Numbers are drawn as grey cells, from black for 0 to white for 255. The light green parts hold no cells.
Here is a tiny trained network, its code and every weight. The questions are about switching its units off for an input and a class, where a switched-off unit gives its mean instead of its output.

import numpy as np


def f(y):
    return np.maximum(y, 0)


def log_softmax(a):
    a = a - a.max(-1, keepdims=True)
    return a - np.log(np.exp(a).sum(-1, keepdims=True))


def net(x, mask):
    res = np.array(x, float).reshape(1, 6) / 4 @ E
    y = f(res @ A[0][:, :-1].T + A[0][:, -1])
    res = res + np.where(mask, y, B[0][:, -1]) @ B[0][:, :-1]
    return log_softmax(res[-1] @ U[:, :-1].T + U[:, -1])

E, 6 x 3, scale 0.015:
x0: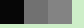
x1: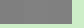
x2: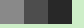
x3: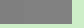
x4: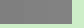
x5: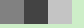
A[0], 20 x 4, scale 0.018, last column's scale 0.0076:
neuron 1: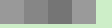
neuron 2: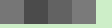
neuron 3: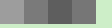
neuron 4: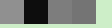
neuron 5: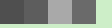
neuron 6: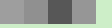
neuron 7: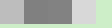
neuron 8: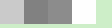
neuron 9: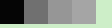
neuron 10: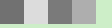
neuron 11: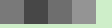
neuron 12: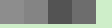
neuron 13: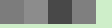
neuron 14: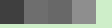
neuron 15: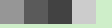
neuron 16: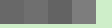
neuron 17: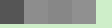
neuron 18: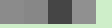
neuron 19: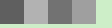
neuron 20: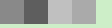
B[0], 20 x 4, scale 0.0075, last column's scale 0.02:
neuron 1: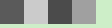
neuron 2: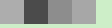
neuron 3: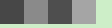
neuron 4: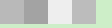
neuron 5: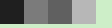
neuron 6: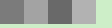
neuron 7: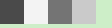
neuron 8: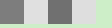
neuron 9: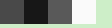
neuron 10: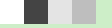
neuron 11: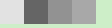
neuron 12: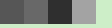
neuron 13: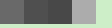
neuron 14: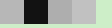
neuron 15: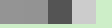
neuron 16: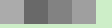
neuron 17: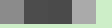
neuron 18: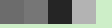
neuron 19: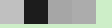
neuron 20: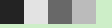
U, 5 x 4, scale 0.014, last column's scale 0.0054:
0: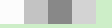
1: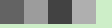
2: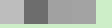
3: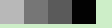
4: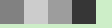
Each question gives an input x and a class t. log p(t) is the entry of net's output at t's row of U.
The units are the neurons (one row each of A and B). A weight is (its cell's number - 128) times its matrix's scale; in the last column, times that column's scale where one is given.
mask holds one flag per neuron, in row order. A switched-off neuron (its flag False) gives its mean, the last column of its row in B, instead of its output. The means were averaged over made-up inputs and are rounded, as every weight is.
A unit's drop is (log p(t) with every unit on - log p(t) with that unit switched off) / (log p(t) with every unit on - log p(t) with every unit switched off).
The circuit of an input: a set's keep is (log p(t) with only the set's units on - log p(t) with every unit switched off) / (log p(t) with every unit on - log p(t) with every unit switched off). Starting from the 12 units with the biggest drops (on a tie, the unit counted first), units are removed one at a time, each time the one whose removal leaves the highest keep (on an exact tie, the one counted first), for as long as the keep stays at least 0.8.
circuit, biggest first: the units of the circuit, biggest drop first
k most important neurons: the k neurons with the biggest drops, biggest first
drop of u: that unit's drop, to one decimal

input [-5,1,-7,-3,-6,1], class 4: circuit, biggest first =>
[neuron 20; neuron 7]
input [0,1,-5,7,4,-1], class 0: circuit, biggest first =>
[neuron 9]
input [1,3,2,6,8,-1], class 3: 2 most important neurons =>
[neuron 20; neuron 7]
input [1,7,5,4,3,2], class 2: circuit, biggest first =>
[neuron 4; neuron 20]
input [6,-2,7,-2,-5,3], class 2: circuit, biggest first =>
[neuron 4; neuron 14]
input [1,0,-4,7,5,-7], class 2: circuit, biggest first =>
[neuron 8; neuron 10]
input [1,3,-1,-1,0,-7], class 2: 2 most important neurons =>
[neuron 10; neuron 8]
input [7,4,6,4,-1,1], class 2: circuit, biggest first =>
[neuron 14; neuron 4]
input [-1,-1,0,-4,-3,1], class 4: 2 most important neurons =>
[neuron 10; neuron 9]
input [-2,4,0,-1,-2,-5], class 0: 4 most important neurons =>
[neuron 9; neuron 10; neuron 5; neuron 20]
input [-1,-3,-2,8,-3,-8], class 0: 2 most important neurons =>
[neuron 10; neuron 9]
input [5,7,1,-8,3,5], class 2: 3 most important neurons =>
[neuron 14; neuron 4; neuron 7]
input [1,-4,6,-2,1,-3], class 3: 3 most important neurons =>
[neuron 20; neuron 7; neuron 5]
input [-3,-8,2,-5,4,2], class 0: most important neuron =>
[neuron 9]
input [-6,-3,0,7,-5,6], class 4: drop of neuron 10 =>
0.2
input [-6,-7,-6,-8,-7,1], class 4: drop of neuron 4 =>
0.1
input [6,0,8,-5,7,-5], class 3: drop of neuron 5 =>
0.0
